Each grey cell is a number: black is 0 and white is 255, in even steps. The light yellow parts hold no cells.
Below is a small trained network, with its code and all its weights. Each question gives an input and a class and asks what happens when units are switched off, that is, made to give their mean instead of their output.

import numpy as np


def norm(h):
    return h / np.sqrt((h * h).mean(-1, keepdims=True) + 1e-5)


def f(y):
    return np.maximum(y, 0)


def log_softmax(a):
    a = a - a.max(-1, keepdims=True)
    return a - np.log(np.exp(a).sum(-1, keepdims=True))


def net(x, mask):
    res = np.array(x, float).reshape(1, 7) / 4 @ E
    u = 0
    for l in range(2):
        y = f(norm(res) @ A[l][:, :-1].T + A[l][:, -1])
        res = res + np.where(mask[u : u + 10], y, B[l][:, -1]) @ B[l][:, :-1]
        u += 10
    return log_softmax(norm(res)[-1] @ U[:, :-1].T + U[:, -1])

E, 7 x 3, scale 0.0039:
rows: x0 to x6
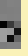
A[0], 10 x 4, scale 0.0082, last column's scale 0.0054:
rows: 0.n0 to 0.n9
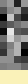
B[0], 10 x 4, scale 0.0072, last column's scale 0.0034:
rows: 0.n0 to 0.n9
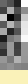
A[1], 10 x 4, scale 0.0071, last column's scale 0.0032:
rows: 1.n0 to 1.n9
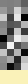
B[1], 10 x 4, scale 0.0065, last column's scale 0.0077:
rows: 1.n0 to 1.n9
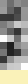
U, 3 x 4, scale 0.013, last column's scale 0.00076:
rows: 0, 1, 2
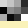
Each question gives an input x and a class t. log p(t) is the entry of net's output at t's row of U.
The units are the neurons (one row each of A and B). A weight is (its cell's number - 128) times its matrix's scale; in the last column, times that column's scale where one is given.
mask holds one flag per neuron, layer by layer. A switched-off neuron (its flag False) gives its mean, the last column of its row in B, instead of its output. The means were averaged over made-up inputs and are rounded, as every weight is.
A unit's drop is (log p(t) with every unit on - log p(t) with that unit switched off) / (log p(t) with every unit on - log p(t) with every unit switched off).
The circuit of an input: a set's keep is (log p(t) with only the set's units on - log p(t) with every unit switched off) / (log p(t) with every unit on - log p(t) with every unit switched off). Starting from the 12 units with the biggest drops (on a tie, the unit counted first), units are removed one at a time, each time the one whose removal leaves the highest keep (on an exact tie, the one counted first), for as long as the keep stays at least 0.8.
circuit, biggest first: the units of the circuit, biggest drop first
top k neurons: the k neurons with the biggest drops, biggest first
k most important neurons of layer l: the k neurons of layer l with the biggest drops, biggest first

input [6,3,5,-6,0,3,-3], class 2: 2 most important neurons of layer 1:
[1.n9, 1.n5]
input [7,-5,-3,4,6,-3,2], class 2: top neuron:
[0.n2]
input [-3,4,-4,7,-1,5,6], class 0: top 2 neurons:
[1.n5, 0.n0]
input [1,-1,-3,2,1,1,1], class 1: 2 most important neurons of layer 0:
[0.n3, 0.n4]
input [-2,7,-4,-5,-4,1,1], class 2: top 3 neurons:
[0.n3, 1.n9, 1.n2]
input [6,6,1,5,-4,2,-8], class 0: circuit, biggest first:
[1.n5, 0.n0]
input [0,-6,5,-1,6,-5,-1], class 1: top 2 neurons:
[1.n5, 0.n5]
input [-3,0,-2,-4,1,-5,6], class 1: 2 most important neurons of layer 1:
[1.n6, 1.n9]
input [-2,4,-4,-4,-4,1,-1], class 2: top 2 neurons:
[0.n3, 1.n9]
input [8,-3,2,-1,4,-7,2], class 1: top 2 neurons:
[0.n5, 1.n5]
